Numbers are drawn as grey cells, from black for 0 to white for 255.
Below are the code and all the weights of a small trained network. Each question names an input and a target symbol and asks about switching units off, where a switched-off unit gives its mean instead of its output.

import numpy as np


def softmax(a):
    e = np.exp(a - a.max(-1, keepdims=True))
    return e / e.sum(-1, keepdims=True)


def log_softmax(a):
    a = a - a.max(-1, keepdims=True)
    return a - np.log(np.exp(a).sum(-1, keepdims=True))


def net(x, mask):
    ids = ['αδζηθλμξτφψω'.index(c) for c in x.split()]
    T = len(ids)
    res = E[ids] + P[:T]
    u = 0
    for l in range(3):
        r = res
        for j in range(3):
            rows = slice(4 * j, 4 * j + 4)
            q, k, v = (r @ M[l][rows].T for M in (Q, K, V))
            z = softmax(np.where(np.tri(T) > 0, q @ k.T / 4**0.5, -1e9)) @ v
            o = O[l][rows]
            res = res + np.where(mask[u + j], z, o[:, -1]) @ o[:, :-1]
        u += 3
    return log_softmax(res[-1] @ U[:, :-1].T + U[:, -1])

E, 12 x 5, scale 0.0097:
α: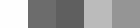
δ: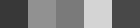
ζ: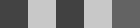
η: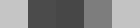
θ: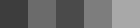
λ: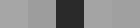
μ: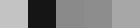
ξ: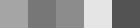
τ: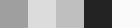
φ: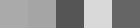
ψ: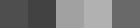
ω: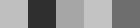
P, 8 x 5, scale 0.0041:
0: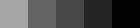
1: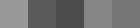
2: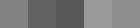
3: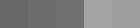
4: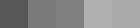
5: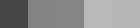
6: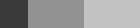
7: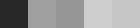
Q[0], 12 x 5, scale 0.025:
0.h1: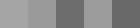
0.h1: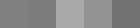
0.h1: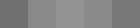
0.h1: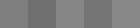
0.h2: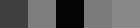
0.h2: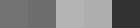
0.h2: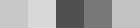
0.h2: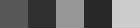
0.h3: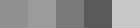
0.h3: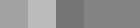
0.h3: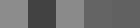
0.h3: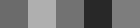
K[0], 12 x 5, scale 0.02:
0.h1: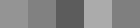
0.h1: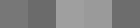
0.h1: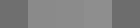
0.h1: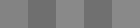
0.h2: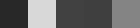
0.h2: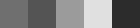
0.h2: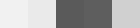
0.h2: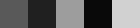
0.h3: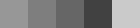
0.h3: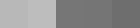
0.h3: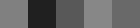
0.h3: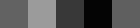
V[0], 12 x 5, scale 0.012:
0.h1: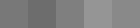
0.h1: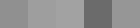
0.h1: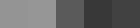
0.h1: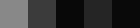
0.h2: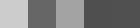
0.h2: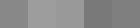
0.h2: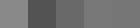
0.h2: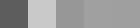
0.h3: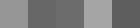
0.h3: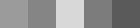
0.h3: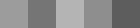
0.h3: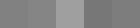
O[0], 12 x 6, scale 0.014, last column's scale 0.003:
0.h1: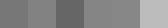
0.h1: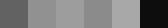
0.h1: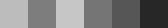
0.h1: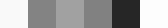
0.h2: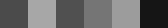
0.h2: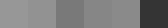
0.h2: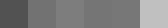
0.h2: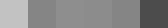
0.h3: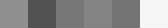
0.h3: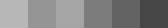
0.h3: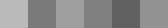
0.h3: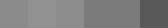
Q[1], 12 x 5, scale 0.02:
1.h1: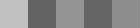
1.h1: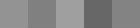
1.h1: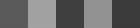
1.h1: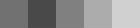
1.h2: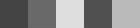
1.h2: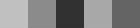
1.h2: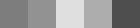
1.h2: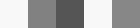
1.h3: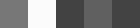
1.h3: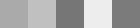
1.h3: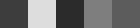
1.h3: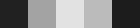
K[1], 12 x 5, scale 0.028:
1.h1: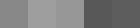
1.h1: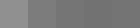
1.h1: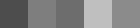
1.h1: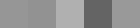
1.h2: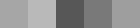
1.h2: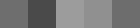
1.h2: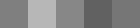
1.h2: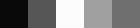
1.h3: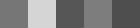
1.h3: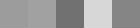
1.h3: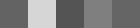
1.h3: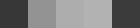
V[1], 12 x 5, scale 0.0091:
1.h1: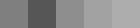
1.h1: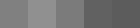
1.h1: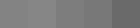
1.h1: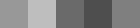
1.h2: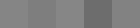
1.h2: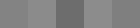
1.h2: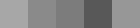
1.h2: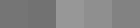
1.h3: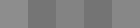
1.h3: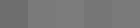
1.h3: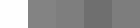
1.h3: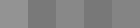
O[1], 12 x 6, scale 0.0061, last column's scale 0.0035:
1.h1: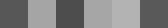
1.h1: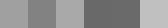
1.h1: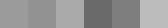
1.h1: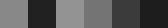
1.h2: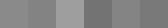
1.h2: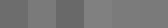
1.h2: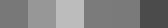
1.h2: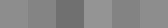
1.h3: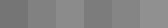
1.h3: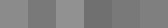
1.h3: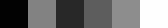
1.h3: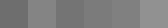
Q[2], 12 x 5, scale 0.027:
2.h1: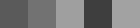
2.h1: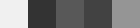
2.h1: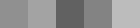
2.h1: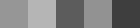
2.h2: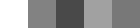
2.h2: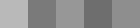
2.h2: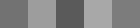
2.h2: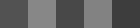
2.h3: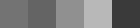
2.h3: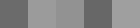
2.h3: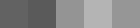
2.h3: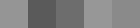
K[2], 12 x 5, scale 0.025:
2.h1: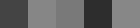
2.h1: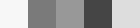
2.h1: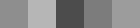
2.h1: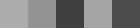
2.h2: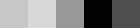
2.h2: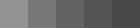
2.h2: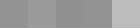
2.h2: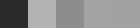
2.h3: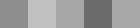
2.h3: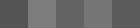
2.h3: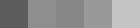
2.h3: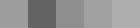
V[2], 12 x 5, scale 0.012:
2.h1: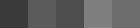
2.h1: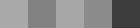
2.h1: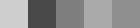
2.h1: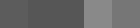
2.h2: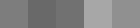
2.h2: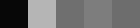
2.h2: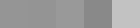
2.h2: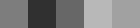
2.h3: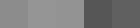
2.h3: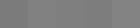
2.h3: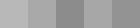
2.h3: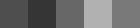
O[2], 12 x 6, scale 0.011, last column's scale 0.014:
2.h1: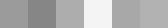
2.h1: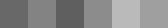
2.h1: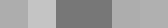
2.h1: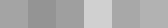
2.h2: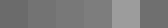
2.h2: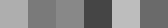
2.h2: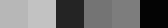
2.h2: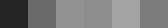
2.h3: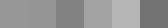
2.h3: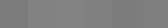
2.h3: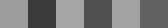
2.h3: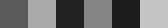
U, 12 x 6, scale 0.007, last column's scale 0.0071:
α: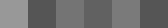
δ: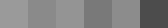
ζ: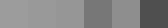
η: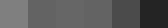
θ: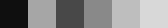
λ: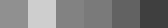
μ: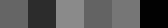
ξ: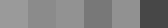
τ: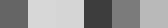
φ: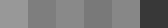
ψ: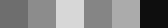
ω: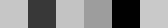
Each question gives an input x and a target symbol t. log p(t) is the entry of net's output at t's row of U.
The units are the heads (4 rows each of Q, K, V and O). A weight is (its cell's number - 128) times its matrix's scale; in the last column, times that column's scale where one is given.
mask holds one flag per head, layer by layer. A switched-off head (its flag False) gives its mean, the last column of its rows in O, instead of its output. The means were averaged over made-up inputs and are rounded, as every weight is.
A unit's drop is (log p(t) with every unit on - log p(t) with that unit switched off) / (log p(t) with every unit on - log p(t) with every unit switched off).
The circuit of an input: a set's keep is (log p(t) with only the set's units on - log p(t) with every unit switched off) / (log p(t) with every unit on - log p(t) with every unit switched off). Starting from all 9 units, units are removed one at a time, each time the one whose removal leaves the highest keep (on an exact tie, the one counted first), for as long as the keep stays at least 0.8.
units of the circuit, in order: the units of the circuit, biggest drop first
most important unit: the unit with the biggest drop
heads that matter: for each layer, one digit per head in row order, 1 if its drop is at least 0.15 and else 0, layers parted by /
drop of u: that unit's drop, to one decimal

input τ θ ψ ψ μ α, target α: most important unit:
0.h1
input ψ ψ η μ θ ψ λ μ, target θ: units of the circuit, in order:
[2.h2 0.h1]
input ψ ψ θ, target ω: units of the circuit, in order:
[0.h2 0.h1]
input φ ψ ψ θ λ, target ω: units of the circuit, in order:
[0.h1 2.h2]
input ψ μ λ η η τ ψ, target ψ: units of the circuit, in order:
[2.h3 0.h2]
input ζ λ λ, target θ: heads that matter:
101 / 100 / 010
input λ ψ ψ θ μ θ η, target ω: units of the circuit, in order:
[0.h1 2.h2]
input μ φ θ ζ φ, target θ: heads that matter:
110 / 101 / 010
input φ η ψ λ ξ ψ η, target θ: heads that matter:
100 / 000 / 010
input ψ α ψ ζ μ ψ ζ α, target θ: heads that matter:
000 / 000 / 010
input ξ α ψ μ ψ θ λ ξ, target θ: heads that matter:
100 / 100 / 010
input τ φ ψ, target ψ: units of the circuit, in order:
[2.h3 0.h3]
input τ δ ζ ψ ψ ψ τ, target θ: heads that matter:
100 / 100 / 010
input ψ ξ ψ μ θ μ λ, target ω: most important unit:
1.h3
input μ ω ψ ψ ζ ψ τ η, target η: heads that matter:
111 / 101 / 110
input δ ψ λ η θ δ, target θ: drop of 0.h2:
0.0
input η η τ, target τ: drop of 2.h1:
0.4
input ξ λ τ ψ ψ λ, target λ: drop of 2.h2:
0.8
